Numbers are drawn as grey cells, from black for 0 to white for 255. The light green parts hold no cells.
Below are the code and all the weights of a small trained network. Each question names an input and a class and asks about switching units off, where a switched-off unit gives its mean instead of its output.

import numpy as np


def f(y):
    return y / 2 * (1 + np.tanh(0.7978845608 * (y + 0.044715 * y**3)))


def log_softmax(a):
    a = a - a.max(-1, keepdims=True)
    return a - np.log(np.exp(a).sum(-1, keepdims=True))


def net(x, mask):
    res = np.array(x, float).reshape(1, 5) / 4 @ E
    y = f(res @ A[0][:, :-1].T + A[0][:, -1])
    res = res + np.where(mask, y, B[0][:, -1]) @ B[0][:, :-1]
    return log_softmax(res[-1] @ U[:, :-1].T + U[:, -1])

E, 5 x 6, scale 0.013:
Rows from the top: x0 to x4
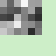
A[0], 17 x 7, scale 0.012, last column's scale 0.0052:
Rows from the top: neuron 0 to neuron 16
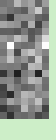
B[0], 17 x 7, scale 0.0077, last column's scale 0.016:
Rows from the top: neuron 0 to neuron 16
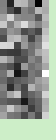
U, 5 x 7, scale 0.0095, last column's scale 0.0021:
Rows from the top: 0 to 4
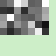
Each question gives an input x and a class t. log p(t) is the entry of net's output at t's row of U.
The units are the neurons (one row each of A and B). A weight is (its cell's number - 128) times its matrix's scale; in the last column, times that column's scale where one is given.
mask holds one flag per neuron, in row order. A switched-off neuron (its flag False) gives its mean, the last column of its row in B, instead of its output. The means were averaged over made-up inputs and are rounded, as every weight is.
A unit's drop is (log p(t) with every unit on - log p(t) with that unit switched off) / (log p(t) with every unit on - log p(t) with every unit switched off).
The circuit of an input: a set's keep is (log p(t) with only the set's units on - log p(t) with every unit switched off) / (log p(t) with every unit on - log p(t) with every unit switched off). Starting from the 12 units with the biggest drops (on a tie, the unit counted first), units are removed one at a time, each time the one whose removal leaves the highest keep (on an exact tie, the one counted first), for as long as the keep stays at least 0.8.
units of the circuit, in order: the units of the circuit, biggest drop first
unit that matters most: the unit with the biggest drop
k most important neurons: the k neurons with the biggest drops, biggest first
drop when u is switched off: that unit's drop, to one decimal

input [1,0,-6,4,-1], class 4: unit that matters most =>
neuron 7
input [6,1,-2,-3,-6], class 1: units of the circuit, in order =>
neuron 13; neuron 6
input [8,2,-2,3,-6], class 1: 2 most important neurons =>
neuron 14; neuron 7
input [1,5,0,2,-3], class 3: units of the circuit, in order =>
neuron 5; neuron 0
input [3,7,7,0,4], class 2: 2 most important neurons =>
neuron 2; neuron 10
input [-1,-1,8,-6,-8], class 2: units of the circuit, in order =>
neuron 2; neuron 15
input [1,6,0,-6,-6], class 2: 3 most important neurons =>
neuron 15; neuron 2; neuron 10
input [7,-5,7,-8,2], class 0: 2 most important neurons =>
neuron 10; neuron 6
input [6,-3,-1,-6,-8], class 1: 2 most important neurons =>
neuron 13; neuron 15
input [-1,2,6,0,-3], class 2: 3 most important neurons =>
neuron 2; neuron 7; neuron 10
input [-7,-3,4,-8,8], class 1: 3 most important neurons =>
neuron 12; neuron 2; neuron 15
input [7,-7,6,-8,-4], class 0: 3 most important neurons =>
neuron 10; neuron 6; neuron 8
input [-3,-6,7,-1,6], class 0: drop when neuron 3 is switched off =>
-0.1
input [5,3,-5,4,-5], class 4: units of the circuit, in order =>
neuron 7
